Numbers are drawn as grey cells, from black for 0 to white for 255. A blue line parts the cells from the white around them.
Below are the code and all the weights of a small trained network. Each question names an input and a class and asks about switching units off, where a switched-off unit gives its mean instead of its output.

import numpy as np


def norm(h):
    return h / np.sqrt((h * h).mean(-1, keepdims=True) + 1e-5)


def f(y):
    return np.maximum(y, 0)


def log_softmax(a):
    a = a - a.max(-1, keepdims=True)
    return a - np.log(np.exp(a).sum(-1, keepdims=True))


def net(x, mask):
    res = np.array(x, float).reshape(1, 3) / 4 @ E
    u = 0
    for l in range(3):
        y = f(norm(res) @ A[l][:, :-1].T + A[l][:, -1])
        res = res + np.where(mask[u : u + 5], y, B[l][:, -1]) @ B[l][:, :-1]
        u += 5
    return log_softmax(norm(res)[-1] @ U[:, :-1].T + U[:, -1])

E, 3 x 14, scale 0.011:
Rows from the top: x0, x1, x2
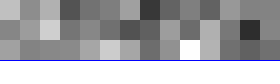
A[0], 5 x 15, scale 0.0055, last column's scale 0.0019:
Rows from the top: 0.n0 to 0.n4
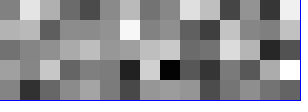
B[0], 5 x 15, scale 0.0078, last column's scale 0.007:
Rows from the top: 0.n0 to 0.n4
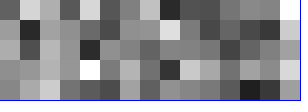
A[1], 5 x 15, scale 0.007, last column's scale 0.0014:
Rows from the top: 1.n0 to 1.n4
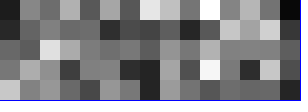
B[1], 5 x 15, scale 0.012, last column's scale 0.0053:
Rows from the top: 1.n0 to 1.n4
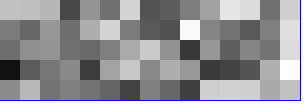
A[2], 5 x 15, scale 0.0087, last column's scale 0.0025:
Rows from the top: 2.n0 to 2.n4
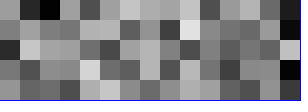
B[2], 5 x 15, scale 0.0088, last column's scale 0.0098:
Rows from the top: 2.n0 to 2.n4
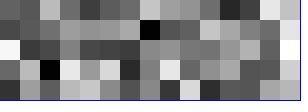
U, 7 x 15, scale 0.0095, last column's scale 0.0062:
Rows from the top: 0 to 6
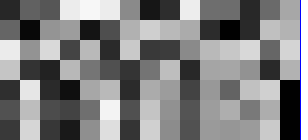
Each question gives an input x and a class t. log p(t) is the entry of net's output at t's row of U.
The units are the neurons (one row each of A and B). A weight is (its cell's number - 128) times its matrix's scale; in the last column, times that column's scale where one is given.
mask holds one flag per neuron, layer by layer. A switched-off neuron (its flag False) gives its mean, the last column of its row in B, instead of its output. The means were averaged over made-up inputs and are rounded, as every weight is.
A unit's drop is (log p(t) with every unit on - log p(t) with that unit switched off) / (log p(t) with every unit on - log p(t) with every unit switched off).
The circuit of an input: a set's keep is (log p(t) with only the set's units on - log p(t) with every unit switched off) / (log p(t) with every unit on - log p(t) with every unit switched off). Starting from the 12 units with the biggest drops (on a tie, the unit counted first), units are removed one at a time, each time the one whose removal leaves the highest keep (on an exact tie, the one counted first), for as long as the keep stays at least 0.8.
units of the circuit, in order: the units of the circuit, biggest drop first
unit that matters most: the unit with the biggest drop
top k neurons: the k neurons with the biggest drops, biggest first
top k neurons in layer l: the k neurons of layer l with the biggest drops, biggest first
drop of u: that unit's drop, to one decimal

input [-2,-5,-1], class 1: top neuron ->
[2.n0]
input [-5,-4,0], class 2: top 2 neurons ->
[1.n0; 0.n1]
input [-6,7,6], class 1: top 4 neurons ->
[1.n3; 0.n3; 1.n1; 2.n2]
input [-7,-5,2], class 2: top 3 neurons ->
[1.n0; 0.n1; 1.n3]
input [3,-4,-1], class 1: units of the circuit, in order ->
[2.n0; 0.n0]
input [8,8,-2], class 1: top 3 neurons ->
[1.n3; 1.n0; 2.n1]
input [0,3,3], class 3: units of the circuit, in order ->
[1.n1; 2.n2]
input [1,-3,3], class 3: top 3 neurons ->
[0.n0; 1.n1; 1.n3]
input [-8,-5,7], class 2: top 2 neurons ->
[1.n0; 0.n3]
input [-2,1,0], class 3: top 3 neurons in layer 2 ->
[2.n2; 2.n0; 2.n4]
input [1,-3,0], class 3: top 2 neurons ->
[1.n4; 1.n3]
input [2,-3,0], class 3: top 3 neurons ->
[1.n4; 1.n3; 1.n1]
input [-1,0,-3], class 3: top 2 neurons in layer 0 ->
[0.n3; 0.n0]
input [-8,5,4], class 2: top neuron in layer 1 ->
[1.n0]
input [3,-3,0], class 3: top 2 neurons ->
[1.n4; 1.n3]
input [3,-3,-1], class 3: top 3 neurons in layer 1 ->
[1.n4; 1.n3; 1.n1]
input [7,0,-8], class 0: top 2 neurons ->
[1.n1; 1.n0]
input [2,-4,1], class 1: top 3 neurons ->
[1.n0; 2.n0; 1.n2]
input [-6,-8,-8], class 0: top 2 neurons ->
[1.n1; 1.n3]
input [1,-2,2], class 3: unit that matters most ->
1.n1
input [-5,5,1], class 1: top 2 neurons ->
[1.n3; 2.n1]
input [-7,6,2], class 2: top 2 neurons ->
[1.n0; 2.n0]
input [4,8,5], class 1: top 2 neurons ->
[1.n3; 1.n1]
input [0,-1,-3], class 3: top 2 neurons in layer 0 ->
[0.n3; 0.n0]
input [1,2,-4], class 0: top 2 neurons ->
[1.n1; 0.n1]
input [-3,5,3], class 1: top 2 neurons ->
[1.n3; 0.n3]
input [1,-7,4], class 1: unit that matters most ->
2.n0
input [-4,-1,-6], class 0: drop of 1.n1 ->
2.3
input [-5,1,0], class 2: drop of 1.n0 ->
0.6
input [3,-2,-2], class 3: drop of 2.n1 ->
0.2
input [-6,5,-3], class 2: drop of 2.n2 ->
0.0
